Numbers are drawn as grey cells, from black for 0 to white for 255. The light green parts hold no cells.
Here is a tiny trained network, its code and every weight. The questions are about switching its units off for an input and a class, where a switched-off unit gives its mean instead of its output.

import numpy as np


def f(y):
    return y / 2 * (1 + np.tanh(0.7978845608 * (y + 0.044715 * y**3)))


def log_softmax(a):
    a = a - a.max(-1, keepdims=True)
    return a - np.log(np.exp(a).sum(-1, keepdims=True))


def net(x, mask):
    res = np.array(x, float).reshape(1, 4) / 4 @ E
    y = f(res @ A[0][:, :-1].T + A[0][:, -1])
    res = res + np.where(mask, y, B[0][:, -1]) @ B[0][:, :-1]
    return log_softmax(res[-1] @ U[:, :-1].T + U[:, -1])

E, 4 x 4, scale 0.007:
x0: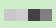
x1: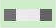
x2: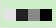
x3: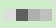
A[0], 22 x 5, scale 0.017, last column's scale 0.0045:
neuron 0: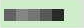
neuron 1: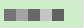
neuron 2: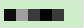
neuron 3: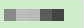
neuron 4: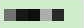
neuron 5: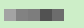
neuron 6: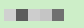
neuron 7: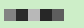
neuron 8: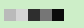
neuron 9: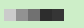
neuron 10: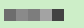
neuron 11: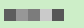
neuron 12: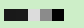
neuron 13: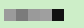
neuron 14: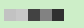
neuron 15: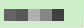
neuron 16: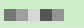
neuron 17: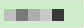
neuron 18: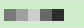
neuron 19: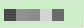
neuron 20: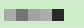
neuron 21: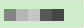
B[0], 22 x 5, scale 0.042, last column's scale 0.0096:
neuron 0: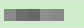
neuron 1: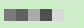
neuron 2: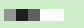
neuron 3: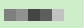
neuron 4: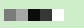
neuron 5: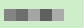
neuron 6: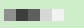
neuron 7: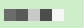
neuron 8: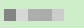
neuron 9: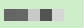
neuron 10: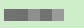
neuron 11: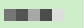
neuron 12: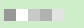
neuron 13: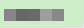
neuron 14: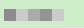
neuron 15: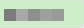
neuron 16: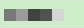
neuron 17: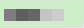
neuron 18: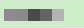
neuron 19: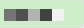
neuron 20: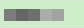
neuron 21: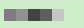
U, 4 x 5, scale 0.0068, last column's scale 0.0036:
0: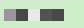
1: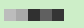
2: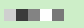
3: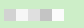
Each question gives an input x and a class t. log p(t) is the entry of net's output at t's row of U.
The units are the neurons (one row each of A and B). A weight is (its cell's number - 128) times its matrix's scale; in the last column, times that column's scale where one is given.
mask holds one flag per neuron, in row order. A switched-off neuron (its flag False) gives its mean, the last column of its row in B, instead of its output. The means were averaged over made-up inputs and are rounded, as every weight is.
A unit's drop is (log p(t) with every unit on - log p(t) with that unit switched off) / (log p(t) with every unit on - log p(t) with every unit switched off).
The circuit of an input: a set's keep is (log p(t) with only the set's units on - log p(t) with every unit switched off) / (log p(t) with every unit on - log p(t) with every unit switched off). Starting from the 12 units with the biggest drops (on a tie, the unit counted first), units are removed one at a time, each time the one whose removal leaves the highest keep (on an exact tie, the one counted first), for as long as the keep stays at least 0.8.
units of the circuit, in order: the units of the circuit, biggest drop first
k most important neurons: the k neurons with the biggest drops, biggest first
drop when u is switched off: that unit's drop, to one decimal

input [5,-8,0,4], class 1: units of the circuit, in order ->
[neuron 4]
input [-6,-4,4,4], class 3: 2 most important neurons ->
[neuron 12; neuron 2]
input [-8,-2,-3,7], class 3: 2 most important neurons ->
[neuron 12; neuron 2]
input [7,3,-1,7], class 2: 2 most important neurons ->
[neuron 6; neuron 12]
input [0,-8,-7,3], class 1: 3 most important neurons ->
[neuron 4; neuron 7; neuron 9]
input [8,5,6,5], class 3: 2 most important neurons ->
[neuron 8; neuron 14]
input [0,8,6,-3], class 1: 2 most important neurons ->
[neuron 16; neuron 21]
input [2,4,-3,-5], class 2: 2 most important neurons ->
[neuron 2; neuron 4]
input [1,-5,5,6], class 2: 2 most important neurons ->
[neuron 6; neuron 19]
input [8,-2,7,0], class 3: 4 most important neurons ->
[neuron 8; neuron 14; neuron 19; neuron 11]
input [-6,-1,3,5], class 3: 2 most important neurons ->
[neuron 12; neuron 2]
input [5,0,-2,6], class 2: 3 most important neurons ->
[neuron 6; neuron 12; neuron 17]
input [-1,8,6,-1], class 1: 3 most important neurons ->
[neuron 16; neuron 21; neuron 3]
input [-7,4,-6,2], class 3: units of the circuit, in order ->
[neuron 12]
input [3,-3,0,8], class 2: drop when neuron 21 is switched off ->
0.0
